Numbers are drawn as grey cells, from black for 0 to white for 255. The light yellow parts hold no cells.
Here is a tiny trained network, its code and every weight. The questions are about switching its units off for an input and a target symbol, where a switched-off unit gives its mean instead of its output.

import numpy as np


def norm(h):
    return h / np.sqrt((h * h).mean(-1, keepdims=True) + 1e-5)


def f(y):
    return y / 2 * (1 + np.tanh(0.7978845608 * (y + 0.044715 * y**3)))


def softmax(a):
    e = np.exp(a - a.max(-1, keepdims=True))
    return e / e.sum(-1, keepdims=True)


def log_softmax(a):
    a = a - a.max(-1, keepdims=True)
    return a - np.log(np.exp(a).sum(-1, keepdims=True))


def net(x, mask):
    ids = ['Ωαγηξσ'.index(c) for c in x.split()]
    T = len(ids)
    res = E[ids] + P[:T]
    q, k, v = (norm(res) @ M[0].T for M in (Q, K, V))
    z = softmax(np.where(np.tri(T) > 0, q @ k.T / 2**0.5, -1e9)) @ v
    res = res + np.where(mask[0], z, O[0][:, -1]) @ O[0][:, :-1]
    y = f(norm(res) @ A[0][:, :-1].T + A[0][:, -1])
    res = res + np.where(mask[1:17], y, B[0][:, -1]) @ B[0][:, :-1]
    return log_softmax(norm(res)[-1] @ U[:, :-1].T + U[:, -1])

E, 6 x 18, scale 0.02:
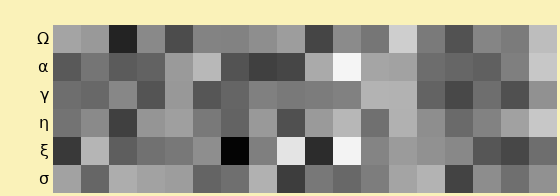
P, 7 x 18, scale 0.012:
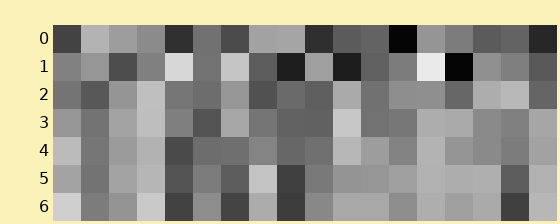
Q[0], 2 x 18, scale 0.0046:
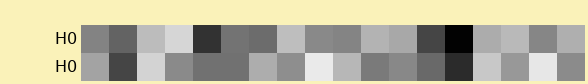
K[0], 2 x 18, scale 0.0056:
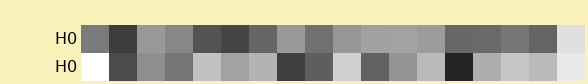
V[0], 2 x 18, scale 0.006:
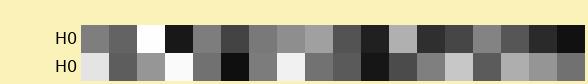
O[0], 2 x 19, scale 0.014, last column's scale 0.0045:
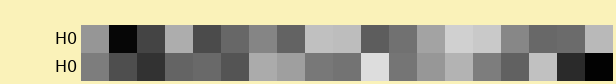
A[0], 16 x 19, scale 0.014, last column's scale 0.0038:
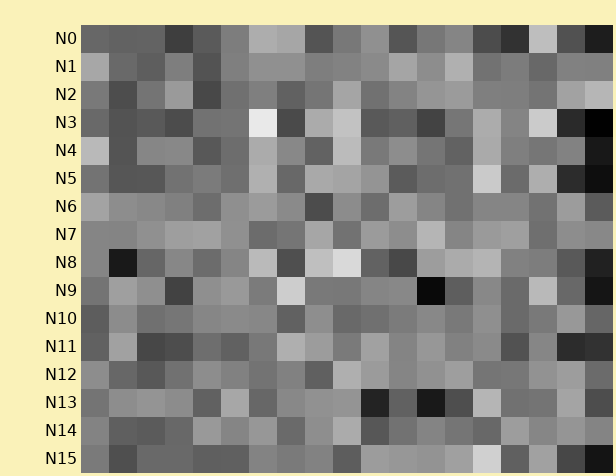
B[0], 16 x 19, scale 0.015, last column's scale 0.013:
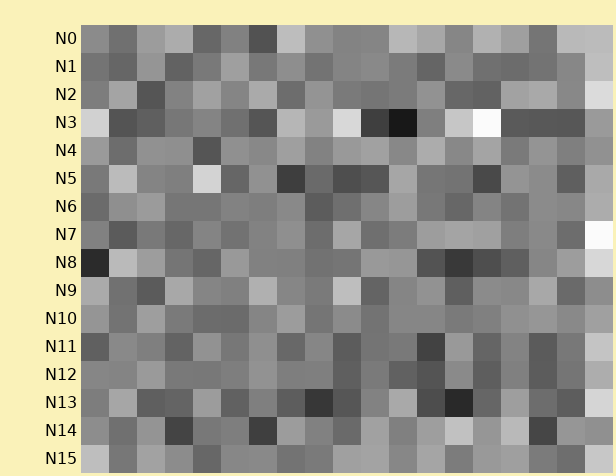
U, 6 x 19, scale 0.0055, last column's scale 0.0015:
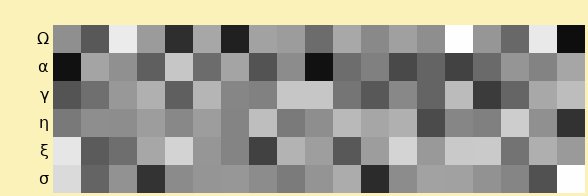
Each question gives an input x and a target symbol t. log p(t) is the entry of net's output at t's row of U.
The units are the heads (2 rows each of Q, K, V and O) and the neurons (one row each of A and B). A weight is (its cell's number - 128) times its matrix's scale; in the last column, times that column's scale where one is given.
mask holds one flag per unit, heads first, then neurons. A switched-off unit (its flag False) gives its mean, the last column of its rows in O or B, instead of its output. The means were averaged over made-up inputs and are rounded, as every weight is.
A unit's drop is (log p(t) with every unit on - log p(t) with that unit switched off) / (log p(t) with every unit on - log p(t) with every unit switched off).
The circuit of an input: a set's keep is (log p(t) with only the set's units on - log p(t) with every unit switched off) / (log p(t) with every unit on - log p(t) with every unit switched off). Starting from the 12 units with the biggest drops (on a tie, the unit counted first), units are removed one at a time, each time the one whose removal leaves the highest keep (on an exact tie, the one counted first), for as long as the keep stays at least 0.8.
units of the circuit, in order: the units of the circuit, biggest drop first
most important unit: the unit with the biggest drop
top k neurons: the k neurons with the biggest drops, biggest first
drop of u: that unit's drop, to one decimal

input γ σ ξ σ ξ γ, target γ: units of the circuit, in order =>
(H0; N8; N13)
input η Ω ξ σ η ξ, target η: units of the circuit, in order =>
(H0; N9; N13)
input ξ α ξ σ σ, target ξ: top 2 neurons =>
(N8; N2)
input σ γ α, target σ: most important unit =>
N3
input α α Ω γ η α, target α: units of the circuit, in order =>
(N13; H0)
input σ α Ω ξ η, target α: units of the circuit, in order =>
(N5; H0)
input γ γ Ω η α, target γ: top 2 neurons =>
(N8; N3)
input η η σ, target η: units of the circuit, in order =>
(H0; N9; N0)
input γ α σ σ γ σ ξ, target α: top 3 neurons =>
(N8; N5; N2)
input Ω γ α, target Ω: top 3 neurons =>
(N0; N13; N2)
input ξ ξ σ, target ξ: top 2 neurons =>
(N8; N11)
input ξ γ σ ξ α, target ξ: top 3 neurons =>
(N8; N2; N11)
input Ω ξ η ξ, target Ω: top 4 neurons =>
(N13; N2; N8; N5)
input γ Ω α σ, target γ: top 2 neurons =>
(N8; N3)
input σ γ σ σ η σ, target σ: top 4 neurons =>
(N3; N15; N5; N11)
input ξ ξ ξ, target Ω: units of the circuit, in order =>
(N2)
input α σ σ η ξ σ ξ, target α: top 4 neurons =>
(N13; N0; N15; N3)
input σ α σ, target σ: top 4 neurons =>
(N3; N15; N5; N8)
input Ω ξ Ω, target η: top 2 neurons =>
(N11; N13)
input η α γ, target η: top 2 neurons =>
(N9; N0)
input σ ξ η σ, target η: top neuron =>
(N8)
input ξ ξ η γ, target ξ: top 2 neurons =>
(N8; N11)
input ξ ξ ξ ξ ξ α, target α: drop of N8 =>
-0.3
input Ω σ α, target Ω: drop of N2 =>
0.2
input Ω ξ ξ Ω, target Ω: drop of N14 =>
-0.2
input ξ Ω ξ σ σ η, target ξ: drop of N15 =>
-0.1
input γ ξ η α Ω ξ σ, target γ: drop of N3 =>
-0.1
